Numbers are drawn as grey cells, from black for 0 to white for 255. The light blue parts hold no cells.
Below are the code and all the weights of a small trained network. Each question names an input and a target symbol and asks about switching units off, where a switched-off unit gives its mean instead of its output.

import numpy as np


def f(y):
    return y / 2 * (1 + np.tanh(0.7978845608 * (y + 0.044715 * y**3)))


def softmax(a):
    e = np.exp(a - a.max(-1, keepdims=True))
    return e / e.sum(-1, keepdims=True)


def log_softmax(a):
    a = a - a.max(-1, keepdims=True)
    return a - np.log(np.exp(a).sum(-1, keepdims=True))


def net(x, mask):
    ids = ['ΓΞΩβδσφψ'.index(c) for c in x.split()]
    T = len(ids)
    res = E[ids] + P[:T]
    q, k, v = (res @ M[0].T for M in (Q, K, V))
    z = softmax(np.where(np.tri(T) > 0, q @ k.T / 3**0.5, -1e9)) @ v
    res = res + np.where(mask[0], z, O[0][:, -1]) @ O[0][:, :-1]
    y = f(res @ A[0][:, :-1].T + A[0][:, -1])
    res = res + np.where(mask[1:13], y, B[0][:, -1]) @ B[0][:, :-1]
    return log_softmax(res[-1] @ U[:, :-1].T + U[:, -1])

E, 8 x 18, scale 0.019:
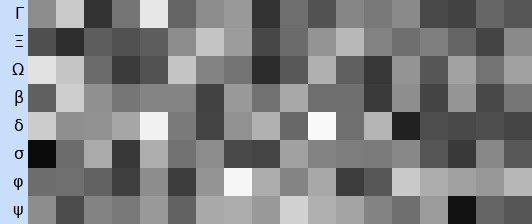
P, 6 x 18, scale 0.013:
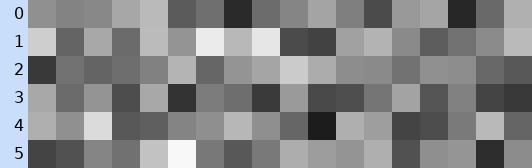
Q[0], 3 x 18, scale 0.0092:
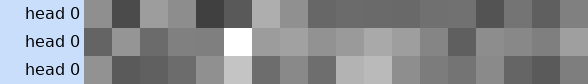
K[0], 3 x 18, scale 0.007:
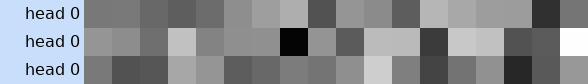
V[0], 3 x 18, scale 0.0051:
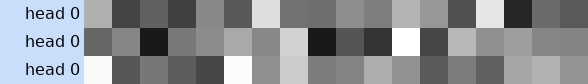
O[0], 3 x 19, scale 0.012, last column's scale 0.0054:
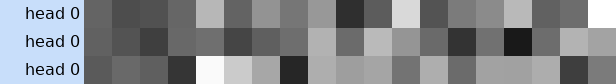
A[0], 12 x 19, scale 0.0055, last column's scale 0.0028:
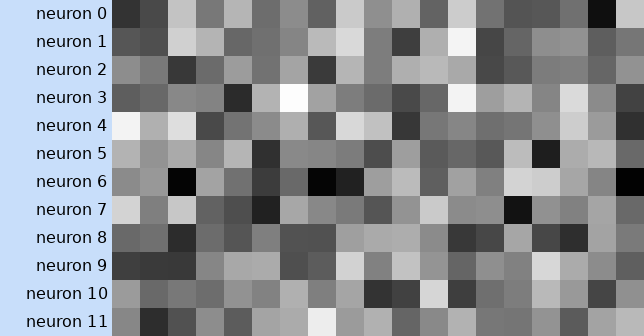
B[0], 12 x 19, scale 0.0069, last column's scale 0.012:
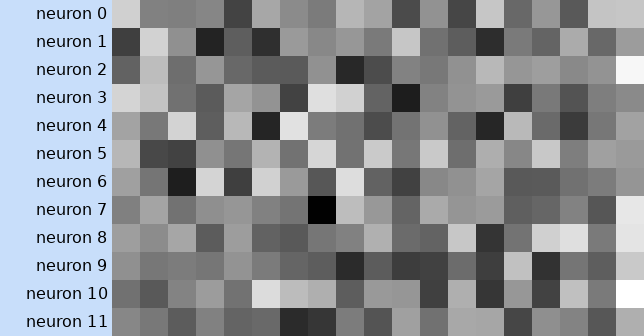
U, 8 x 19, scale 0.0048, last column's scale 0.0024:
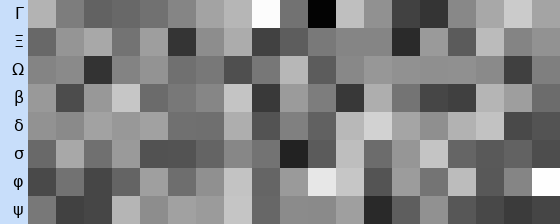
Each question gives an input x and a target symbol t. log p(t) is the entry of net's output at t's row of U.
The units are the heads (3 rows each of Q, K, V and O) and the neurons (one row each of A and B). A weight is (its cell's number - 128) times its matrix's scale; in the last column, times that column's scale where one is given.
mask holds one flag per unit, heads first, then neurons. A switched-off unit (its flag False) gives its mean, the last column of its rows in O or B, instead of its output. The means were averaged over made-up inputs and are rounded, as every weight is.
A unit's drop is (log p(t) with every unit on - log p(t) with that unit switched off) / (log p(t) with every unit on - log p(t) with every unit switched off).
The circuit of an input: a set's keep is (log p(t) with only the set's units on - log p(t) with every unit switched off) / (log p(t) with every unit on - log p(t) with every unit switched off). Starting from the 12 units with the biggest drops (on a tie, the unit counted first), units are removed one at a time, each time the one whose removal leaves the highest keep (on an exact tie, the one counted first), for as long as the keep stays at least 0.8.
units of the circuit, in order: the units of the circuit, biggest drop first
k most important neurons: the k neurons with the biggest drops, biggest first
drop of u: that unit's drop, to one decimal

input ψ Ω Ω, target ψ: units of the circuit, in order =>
head 0; neuron 10; neuron 8
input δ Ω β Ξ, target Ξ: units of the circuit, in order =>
head 0; neuron 8; neuron 10
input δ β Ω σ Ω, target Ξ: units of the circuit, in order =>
head 0; neuron 4
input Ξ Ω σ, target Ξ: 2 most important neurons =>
neuron 8; neuron 9
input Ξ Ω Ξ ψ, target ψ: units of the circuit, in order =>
head 0; neuron 10
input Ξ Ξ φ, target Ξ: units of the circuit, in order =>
head 0; neuron 9; neuron 8
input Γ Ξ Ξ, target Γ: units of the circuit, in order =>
head 0; neuron 8
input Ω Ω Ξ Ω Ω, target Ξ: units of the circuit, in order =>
head 0; neuron 4; neuron 7
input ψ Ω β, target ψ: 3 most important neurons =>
neuron 10; neuron 8; neuron 2
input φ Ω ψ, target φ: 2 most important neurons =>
neuron 10; neuron 9
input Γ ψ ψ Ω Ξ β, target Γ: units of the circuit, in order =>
head 0; neuron 8; neuron 2
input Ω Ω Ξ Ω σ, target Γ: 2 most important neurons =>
neuron 0; neuron 9
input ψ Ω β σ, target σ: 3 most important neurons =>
neuron 10; neuron 8; neuron 7
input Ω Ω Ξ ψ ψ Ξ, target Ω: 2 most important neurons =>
neuron 9; neuron 0
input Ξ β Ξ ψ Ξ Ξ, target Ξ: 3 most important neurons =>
neuron 8; neuron 9; neuron 10
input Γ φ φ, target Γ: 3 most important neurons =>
neuron 8; neuron 2; neuron 7
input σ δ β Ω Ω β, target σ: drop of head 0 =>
1.2
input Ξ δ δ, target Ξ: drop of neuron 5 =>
-0.1
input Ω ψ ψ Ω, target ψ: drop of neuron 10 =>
0.5
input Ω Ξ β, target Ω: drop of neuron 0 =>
0.1
